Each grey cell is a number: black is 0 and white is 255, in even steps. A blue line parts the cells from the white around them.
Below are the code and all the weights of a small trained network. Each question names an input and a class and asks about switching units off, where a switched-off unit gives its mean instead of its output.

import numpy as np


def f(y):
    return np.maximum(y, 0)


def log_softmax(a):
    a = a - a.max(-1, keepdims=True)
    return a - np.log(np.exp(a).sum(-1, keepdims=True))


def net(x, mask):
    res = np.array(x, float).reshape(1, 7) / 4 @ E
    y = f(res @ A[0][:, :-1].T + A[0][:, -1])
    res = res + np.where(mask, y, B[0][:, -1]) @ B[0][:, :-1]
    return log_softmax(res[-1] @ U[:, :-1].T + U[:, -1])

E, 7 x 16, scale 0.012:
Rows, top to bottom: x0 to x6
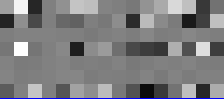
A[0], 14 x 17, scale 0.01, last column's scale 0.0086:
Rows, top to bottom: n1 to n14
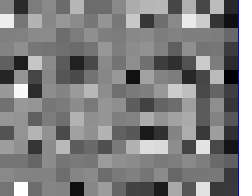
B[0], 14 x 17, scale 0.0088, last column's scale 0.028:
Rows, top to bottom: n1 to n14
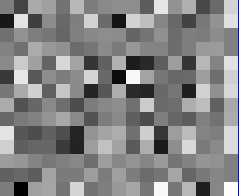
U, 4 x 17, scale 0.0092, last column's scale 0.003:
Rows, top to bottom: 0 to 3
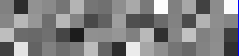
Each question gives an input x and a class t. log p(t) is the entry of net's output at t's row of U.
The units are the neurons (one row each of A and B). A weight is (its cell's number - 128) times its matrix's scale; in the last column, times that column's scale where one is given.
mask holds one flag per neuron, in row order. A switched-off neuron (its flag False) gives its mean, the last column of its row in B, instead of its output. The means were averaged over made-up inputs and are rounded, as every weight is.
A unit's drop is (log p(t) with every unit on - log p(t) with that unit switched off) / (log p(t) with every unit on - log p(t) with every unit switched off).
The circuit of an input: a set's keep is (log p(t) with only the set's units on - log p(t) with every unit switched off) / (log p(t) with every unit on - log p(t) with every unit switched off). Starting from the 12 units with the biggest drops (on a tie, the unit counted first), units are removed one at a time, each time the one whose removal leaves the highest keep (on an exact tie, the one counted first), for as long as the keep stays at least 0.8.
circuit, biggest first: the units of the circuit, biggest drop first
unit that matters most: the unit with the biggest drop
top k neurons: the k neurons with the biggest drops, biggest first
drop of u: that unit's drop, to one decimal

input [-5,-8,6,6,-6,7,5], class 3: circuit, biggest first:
(n2)
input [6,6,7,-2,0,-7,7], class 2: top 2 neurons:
(n10 n5)
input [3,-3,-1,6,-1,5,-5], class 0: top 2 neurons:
(n14 n10)
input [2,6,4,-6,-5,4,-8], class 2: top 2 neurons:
(n11 n14)
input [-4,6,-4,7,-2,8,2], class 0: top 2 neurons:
(n14 n2)
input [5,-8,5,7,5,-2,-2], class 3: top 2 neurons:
(n2 n1)
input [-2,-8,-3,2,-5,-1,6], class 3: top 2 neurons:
(n2 n11)
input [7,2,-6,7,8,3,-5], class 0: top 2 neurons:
(n14 n5)
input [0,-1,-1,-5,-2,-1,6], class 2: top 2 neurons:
(n14 n10)
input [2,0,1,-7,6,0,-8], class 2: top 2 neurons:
(n11 n14)
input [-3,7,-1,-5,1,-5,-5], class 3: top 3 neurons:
(n6 n14 n10)
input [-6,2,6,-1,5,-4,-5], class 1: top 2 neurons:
(n5 n10)
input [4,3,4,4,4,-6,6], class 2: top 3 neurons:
(n10 n5 n1)
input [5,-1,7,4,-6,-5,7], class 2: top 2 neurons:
(n10 n5)
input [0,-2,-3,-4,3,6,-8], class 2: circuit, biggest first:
(n11)
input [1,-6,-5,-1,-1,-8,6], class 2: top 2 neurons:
(n10 n6)
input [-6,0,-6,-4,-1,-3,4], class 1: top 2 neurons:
(n5 n14)
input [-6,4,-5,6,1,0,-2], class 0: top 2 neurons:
(n14 n7)
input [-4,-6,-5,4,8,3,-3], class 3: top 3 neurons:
(n2 n7 n1)
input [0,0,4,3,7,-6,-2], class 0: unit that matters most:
n10
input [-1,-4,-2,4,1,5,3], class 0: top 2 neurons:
(n14 n6)
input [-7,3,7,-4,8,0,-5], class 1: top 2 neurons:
(n5 n14)
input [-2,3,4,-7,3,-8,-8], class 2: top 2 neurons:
(n11 n14)
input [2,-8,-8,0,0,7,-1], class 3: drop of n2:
0.1
